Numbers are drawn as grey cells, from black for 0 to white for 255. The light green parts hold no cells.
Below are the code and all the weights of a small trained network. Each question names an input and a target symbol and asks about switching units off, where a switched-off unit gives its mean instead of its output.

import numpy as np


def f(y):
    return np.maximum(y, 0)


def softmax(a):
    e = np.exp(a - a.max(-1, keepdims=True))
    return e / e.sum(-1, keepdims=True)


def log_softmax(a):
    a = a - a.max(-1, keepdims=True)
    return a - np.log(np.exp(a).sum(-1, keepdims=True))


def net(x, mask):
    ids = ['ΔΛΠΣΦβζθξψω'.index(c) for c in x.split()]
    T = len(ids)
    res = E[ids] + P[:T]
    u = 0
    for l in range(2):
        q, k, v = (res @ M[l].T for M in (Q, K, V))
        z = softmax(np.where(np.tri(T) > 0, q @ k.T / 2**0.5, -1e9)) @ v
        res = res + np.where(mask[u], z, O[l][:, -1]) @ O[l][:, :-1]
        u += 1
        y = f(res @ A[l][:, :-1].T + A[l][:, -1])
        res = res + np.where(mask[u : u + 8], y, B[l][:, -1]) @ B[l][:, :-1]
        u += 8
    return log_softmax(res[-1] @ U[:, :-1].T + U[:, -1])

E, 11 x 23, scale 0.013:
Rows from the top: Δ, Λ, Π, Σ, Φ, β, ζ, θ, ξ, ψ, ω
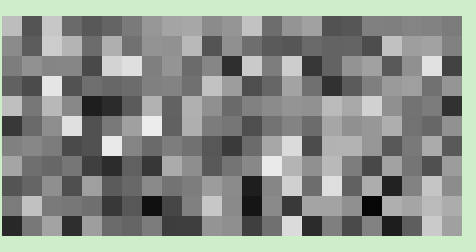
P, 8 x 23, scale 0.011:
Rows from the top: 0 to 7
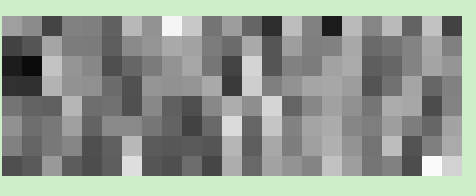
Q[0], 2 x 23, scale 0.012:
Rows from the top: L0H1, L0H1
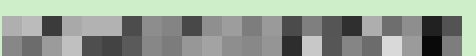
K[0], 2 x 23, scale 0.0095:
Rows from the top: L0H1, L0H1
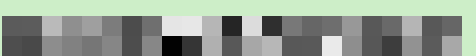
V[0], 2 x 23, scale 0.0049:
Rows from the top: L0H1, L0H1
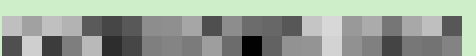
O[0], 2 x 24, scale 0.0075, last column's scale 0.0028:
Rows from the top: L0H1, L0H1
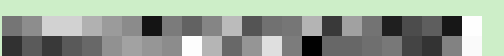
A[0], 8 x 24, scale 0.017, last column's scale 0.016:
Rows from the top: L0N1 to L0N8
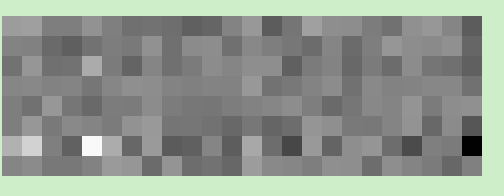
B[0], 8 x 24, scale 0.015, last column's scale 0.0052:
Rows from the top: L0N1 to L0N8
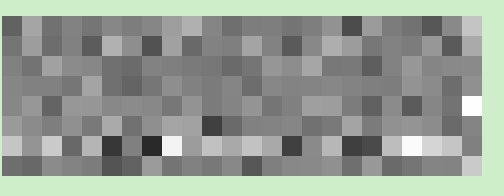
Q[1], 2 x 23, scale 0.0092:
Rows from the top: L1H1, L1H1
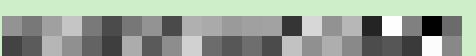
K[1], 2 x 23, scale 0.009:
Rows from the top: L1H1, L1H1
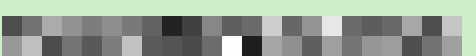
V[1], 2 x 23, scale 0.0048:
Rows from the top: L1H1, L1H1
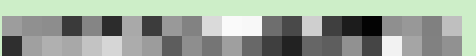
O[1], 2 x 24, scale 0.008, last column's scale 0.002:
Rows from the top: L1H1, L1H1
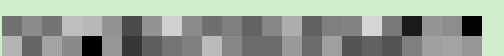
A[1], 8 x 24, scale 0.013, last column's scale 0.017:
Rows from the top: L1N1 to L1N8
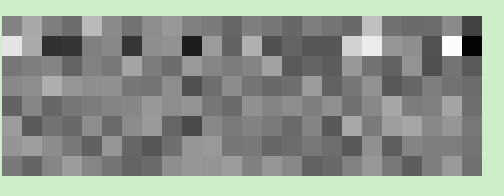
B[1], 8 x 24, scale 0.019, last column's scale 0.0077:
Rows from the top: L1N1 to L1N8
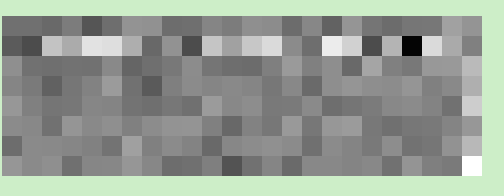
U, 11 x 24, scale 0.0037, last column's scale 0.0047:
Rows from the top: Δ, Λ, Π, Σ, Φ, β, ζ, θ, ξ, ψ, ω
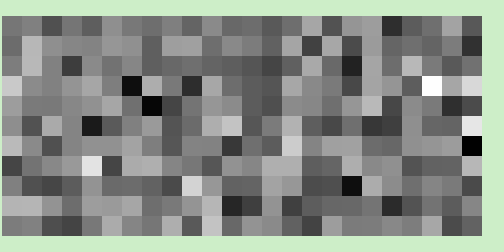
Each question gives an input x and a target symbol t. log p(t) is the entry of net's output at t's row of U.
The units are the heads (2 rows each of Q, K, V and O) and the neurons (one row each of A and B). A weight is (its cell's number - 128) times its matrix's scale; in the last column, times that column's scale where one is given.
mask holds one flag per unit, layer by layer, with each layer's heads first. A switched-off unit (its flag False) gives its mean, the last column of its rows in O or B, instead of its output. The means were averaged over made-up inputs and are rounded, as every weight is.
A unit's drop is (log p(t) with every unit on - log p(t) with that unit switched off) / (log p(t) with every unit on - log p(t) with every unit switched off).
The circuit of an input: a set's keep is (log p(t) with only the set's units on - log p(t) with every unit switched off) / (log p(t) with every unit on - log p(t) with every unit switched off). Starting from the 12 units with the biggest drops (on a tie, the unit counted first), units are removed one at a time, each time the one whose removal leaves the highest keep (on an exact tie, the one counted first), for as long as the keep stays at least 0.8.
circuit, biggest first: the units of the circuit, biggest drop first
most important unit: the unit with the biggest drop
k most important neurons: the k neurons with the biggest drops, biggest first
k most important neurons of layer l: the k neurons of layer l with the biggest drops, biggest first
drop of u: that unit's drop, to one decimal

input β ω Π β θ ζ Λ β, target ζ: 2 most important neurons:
(L1N6; L0N8)
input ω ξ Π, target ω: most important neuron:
(L0N2)
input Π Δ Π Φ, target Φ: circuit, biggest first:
(L0H1; L1N4)
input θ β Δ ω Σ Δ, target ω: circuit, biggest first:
(L0H1; L0N2)
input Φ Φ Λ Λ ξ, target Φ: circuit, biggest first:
(L0H1; L1N4)
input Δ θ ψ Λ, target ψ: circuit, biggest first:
(L1H1; L1N8; L0H1)
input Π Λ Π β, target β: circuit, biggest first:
(L1H1; L1N8)
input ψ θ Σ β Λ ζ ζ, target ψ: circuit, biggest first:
(L1N8; L1H1; L0H1; L0N8)
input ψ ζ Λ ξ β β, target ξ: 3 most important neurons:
(L1N3; L0N3; L0N5)
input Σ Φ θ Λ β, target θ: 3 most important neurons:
(L0N8; L0N6; L1N8)
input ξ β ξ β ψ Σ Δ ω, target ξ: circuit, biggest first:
(L0H1; L1N3; L1H1)
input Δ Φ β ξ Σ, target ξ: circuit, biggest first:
(L0H1; L1N3)
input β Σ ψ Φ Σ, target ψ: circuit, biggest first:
(L1N8; L1H1; L0H1)
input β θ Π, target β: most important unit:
L1H1
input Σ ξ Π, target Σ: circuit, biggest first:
(L0H1; L1H1; L0N8)
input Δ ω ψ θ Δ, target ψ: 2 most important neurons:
(L1N8; L0N5)
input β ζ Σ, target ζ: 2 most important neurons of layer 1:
(L1N6; L1N3)
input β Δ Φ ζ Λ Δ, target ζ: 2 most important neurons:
(L0N8; L1N6)
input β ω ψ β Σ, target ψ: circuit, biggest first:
(L1N8; L1H1; L0H1; L0N5)
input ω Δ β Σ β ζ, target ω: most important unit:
L0H1
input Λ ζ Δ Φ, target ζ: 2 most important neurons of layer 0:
(L0N8; L0N1)
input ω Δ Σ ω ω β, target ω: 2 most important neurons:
(L0N2; L1N5)
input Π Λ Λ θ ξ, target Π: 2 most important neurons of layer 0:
(L0N1; L0N8)
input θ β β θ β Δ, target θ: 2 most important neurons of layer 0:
(L0N8; L0N6)
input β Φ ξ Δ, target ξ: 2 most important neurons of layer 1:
(L1N3; L1N8)
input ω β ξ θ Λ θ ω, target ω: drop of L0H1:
1.1
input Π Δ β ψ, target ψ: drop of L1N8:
0.7
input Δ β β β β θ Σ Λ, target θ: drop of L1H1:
0.7
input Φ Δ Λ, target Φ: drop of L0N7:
0.0
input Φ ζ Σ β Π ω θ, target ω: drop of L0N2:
0.6
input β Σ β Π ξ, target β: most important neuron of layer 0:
(L0N5)
